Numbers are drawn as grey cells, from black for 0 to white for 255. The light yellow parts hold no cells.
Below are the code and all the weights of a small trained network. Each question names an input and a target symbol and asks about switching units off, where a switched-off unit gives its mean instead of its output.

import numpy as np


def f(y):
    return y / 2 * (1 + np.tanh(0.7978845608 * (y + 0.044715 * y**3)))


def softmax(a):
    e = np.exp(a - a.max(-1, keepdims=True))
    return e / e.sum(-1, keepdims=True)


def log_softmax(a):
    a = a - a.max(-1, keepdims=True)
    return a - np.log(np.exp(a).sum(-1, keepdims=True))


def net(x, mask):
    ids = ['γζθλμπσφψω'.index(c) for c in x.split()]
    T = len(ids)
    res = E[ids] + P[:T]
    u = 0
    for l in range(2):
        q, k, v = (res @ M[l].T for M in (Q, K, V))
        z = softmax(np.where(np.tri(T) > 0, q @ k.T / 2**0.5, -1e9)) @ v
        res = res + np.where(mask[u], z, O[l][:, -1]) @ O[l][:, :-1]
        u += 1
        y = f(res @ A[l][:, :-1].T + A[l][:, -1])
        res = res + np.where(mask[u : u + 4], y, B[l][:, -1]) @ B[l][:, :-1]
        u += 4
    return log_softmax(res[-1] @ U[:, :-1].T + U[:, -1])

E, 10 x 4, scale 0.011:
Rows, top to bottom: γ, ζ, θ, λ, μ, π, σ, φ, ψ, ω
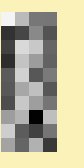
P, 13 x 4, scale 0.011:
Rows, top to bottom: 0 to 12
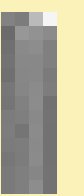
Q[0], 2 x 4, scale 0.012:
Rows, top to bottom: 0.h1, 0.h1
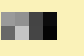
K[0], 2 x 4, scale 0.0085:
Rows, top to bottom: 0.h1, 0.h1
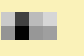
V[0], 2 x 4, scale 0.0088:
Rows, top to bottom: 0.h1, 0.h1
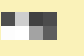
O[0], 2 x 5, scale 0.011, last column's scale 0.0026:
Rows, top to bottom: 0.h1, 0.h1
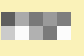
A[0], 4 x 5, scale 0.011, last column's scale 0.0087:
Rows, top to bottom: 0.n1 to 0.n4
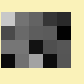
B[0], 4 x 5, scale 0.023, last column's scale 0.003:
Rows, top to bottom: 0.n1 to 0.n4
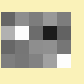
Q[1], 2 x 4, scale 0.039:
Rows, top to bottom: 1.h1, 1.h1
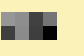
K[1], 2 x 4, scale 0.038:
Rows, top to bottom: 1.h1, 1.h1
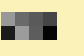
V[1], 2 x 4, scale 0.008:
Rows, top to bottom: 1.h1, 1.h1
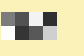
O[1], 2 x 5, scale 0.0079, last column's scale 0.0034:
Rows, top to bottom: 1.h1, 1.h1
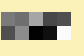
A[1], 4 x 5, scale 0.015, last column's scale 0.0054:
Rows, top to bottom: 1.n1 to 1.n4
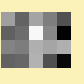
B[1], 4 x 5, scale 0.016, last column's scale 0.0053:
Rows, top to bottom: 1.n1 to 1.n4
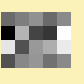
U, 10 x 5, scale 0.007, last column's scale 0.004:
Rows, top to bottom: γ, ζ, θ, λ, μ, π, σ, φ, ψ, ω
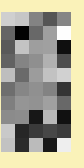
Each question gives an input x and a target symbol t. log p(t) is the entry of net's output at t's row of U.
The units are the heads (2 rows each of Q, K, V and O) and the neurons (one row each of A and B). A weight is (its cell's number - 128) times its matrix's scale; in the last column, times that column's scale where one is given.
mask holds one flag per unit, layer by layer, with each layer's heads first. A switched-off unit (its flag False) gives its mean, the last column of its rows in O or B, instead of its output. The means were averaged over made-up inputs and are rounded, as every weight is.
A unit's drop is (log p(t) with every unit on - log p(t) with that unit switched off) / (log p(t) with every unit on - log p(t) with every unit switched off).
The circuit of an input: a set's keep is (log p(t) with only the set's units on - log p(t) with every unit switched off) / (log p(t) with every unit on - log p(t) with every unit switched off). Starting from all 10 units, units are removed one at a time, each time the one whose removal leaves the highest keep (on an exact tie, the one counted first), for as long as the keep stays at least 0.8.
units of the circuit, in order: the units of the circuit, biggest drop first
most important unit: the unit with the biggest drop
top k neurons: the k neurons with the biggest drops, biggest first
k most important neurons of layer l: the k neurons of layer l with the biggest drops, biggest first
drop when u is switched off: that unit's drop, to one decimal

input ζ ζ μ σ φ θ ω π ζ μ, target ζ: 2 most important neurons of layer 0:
(0.n4, 0.n3)
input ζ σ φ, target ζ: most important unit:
0.h1
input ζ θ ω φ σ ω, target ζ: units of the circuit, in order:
(0.h1, 0.n2)
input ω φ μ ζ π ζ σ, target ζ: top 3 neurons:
(0.n4, 0.n2, 1.n2)
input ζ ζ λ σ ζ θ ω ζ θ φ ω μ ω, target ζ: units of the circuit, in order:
(0.h1, 0.n4)
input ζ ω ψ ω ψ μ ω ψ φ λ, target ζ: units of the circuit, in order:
(0.h1, 0.n4)
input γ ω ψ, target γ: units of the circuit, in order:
(0.h1, 0.n2)
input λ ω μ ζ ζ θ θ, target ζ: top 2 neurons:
(1.n3, 0.n4)
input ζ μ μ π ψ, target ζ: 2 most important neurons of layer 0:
(0.n3, 0.n2)
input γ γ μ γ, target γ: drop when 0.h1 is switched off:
0.7
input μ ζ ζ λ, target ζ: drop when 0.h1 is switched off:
0.8
